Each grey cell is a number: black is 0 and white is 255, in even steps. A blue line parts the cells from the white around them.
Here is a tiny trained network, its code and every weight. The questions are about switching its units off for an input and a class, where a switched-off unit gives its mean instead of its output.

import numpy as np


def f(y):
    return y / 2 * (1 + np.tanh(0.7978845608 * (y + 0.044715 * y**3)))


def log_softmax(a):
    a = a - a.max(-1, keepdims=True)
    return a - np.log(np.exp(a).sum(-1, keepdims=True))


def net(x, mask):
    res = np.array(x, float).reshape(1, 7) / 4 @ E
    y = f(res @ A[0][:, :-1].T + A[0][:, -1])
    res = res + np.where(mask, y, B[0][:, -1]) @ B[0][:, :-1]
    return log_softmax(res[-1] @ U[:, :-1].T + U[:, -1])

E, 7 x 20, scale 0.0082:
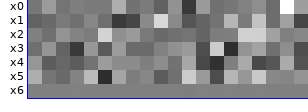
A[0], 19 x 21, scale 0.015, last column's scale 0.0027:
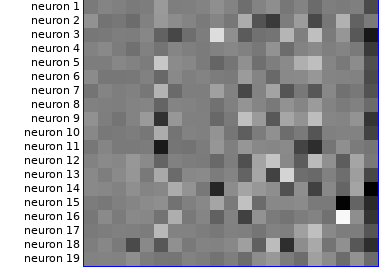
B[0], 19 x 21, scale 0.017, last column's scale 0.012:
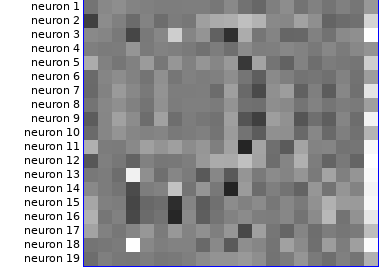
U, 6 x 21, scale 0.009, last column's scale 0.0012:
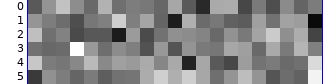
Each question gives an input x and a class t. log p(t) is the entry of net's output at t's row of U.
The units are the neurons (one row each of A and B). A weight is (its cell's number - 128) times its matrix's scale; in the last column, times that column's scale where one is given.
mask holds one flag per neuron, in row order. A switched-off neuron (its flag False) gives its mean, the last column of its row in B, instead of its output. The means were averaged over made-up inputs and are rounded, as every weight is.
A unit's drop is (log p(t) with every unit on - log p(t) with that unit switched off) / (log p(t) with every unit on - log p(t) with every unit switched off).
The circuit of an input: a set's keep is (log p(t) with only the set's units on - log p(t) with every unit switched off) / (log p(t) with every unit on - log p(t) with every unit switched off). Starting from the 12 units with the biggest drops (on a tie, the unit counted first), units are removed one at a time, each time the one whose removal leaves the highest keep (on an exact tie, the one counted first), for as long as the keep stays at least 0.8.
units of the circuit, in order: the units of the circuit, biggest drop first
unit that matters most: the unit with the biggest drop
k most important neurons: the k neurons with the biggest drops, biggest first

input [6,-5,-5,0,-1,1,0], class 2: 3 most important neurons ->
neuron 16; neuron 3; neuron 5
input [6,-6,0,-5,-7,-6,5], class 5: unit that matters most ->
neuron 12
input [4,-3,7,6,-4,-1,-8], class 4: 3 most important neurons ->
neuron 5; neuron 13; neuron 17
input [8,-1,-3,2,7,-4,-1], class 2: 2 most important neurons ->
neuron 16; neuron 12
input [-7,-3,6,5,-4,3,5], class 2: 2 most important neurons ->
neuron 15; neuron 11
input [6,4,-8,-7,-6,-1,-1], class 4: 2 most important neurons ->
neuron 11; neuron 18
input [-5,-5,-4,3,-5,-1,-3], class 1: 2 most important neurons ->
neuron 14; neuron 16
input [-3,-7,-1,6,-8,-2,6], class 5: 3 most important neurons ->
neuron 12; neuron 3; neuron 19
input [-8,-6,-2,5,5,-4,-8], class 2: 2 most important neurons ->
neuron 15; neuron 3
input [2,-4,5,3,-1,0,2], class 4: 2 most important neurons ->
neuron 3; neuron 5
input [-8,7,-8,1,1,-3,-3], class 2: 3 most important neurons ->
neuron 15; neuron 14; neuron 5
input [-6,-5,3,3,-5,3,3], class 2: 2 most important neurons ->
neuron 15; neuron 3
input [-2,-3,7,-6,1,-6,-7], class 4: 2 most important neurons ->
neuron 5; neuron 9
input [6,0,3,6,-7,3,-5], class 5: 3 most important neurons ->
neuron 12; neuron 15; neuron 13
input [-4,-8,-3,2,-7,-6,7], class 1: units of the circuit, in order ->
neuron 14
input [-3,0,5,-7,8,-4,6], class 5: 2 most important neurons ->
neuron 2; neuron 18
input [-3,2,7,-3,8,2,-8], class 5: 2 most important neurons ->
neuron 2; neuron 11
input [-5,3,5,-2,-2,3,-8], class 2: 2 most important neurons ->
neuron 15; neuron 11
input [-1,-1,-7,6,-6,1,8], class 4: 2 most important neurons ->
neuron 11; neuron 13
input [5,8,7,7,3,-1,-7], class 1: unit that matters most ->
neuron 3
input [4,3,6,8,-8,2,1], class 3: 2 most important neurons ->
neuron 18; neuron 2
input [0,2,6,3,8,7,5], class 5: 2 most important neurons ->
neuron 2; neuron 7
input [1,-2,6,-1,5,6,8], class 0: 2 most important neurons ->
neuron 9; neuron 11
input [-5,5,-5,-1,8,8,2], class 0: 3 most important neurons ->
neuron 9; neuron 12; neuron 6
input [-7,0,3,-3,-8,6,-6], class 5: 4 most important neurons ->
neuron 12; neuron 16; neuron 19; neuron 7
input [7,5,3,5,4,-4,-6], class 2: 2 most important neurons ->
neuron 16; neuron 14
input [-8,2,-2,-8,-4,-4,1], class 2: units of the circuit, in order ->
neuron 15
